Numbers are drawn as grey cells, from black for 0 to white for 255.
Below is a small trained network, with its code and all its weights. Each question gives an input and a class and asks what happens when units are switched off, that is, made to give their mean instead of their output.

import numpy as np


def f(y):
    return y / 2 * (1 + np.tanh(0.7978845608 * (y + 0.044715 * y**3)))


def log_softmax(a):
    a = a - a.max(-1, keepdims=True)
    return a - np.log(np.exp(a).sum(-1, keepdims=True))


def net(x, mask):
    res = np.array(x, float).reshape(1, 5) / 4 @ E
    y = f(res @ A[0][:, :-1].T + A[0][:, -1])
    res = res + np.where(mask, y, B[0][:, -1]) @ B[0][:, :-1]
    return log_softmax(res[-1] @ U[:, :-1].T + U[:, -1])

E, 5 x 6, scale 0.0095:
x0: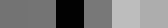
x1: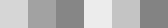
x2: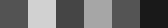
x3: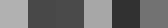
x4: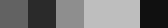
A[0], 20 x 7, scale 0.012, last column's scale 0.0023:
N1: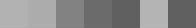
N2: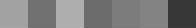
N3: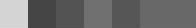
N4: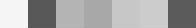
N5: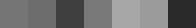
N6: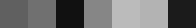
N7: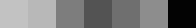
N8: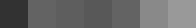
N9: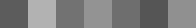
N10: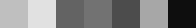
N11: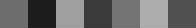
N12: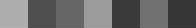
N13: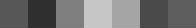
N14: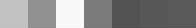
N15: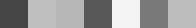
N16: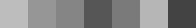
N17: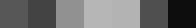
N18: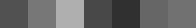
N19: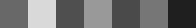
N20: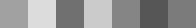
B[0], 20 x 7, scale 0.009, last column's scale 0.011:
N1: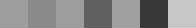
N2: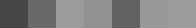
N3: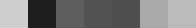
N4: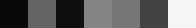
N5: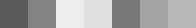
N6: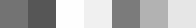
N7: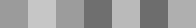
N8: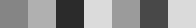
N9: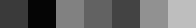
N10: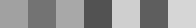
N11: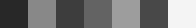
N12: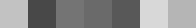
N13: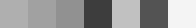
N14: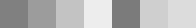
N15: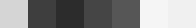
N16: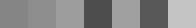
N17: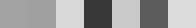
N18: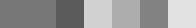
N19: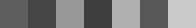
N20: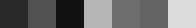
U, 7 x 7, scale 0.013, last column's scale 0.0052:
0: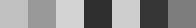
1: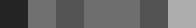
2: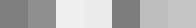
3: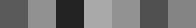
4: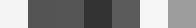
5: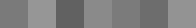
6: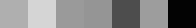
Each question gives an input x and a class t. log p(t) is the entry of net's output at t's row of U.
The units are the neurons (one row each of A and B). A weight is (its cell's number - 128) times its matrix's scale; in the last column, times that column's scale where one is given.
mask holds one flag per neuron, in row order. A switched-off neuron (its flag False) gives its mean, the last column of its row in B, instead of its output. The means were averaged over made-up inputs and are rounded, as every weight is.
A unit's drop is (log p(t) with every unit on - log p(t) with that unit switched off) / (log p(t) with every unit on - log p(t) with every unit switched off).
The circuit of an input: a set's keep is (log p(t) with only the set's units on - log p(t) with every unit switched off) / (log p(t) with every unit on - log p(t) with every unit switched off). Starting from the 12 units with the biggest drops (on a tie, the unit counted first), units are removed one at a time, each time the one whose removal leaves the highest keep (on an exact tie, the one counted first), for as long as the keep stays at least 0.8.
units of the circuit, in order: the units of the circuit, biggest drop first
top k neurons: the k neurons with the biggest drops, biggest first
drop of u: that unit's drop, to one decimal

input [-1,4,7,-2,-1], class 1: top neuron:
N9
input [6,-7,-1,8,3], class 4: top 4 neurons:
N3, N12, N4, N20
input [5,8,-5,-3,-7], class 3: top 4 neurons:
N4, N17, N13, N19
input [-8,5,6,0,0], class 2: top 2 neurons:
N14, N4
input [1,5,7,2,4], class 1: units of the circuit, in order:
N9, N8
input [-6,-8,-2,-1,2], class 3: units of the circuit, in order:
N18, N8
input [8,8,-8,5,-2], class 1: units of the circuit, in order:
N4, N8
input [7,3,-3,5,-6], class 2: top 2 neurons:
N6, N5
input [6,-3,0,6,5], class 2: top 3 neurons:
N6, N15, N5
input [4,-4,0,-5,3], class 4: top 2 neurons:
N15, N4
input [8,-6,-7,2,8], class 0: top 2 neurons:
N13, N17
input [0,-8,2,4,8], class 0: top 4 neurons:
N17, N13, N4, N20
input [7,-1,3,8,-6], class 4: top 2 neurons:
N3, N12
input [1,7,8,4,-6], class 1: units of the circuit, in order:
N19, N9
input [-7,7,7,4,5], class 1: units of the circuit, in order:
N9
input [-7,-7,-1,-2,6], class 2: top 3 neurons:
N14, N4, N18
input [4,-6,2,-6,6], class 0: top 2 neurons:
N17, N4
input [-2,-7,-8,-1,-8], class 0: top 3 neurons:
N16, N1, N20
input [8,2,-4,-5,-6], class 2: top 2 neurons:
N6, N5
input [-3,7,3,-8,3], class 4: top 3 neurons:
N15, N11, N8
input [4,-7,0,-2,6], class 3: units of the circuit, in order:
N8
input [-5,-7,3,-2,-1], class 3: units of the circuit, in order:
N18, N8
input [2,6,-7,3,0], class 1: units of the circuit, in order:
N4, N8
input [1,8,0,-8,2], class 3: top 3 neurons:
N4, N20, N3
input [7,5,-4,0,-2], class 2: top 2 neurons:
N6, N5
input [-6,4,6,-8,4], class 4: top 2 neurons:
N15, N4
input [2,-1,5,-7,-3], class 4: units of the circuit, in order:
N15
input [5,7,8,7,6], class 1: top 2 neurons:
N20, N9
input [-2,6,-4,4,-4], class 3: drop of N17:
0.1
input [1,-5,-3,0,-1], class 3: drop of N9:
0.2
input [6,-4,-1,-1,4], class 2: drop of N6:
0.3
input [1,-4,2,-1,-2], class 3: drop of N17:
0.1
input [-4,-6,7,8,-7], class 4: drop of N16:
0.1
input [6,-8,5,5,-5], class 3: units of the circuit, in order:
N8
